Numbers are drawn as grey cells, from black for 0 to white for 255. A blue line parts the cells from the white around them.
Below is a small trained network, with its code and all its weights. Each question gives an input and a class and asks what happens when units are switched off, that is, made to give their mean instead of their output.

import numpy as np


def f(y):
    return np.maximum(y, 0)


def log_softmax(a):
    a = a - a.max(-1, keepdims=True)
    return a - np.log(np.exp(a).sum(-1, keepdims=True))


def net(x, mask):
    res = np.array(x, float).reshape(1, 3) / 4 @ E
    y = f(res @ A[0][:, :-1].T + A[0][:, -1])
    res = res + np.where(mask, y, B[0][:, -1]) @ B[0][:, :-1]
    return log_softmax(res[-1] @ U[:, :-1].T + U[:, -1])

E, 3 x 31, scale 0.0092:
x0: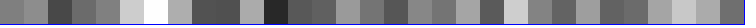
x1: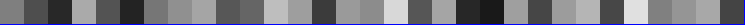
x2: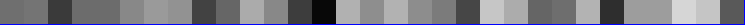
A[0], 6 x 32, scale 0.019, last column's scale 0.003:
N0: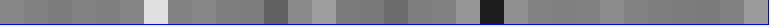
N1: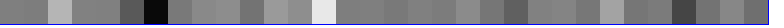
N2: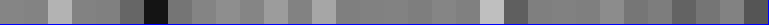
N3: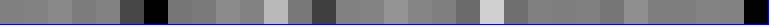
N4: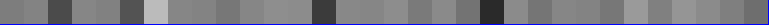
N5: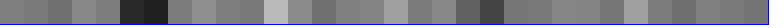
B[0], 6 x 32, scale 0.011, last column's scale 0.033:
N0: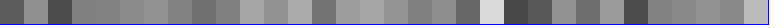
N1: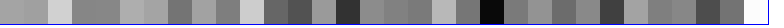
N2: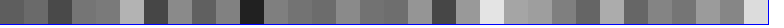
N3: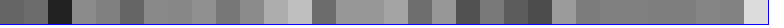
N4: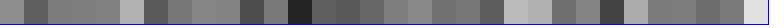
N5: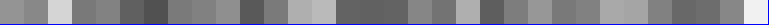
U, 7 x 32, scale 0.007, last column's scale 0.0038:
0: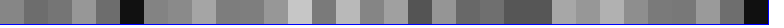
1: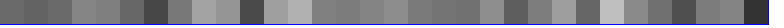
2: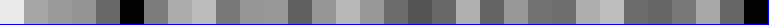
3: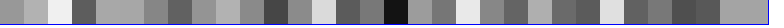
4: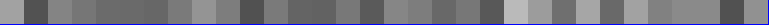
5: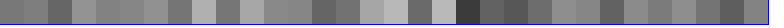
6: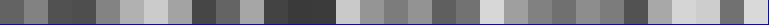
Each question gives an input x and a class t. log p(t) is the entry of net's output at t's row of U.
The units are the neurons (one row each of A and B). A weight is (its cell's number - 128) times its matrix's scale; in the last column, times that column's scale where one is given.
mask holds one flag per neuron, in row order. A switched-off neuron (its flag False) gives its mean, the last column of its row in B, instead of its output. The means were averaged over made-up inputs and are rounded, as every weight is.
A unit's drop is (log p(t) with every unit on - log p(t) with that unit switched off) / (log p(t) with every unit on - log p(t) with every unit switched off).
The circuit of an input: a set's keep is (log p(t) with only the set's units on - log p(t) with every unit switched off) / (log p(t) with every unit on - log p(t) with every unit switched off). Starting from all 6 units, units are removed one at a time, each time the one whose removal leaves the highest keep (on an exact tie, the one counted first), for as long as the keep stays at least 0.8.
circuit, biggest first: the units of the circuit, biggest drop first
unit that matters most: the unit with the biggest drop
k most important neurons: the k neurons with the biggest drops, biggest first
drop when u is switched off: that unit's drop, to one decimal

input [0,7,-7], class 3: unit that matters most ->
N5
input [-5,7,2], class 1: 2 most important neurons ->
(N3 N1)
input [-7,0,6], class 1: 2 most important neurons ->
(N2 N3)
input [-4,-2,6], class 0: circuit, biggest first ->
(N4 N3)
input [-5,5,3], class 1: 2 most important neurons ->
(N3 N1)
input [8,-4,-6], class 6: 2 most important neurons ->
(N5 N0)
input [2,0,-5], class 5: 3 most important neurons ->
(N5 N2 N0)
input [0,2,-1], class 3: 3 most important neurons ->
(N3 N4 N2)
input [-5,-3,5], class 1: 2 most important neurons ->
(N2 N1)
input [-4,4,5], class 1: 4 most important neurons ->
(N3 N1 N5 N4)
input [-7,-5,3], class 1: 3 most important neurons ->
(N2 N3 N4)
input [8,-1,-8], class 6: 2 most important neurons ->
(N0 N5)
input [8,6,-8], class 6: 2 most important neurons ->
(N0 N1)
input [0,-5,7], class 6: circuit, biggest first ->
(N5)
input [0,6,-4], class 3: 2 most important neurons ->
(N5 N3)
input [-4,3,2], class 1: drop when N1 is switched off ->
0.1
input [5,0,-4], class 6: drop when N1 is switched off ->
0.2
